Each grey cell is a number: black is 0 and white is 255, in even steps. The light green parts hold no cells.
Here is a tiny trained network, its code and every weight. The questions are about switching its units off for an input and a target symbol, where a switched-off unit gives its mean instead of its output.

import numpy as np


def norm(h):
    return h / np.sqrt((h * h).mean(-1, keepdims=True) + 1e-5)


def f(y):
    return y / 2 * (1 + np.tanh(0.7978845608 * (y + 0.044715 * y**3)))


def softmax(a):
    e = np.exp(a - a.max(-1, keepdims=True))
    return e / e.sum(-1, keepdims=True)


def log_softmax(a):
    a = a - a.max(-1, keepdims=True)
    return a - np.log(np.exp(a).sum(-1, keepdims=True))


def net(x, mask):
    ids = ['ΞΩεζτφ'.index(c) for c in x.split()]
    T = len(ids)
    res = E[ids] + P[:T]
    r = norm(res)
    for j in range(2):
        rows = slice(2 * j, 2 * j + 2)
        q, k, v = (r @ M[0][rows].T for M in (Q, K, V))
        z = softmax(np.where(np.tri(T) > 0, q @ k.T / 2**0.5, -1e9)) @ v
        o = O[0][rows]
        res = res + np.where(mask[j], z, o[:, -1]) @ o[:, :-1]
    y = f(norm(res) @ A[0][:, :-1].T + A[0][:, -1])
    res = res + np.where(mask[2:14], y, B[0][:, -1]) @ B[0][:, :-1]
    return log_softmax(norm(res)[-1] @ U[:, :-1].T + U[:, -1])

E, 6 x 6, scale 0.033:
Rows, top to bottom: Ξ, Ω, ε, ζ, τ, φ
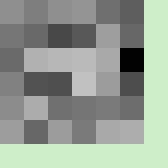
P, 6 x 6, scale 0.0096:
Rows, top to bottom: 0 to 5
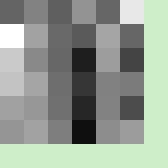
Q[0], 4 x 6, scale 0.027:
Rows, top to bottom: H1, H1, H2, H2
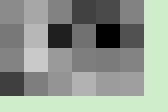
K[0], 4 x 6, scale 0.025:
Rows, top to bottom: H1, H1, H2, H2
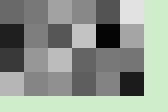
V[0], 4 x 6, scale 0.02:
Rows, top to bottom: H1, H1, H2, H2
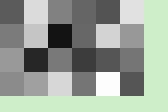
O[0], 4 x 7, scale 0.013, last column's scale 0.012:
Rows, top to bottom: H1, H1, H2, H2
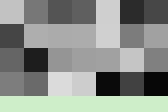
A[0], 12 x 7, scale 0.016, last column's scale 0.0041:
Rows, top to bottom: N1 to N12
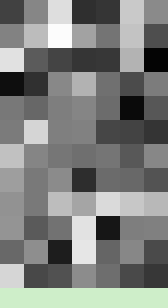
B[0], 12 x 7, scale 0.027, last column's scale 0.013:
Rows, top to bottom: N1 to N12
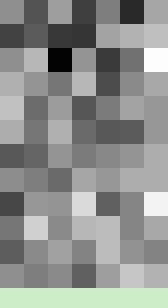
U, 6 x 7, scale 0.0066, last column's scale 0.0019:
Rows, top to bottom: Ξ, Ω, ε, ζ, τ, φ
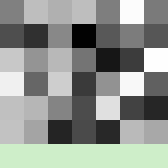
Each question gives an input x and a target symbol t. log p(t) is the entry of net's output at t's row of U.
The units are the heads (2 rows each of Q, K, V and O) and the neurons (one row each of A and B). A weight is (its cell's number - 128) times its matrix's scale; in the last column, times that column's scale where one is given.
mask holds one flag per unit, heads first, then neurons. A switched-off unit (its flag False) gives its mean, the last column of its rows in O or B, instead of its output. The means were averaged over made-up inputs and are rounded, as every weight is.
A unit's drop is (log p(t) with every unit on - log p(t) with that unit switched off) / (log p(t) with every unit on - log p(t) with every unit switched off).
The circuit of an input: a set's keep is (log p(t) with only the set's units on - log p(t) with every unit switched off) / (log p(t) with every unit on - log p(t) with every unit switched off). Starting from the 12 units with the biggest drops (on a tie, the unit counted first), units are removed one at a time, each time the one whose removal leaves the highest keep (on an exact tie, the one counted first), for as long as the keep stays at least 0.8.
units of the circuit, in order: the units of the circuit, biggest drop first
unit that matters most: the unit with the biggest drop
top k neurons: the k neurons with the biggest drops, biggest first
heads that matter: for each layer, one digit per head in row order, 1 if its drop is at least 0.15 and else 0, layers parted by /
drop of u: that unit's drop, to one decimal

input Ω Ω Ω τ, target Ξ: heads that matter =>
00
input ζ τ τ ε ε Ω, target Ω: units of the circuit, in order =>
H1, N1
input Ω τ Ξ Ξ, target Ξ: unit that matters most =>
N9
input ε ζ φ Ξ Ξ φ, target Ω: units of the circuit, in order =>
N2, N1, H2
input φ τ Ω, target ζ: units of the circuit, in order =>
H2, N3, N5
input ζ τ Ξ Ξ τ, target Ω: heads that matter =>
10
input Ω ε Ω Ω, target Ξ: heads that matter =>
10
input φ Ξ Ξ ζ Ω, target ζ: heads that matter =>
11
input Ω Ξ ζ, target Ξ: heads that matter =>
01
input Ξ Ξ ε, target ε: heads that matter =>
01
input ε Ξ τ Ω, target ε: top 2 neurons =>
N1, N2
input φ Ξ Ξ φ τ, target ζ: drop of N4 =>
0.0
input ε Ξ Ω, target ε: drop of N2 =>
0.1
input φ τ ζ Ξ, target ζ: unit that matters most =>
H1
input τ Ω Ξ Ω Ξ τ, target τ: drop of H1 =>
0.4
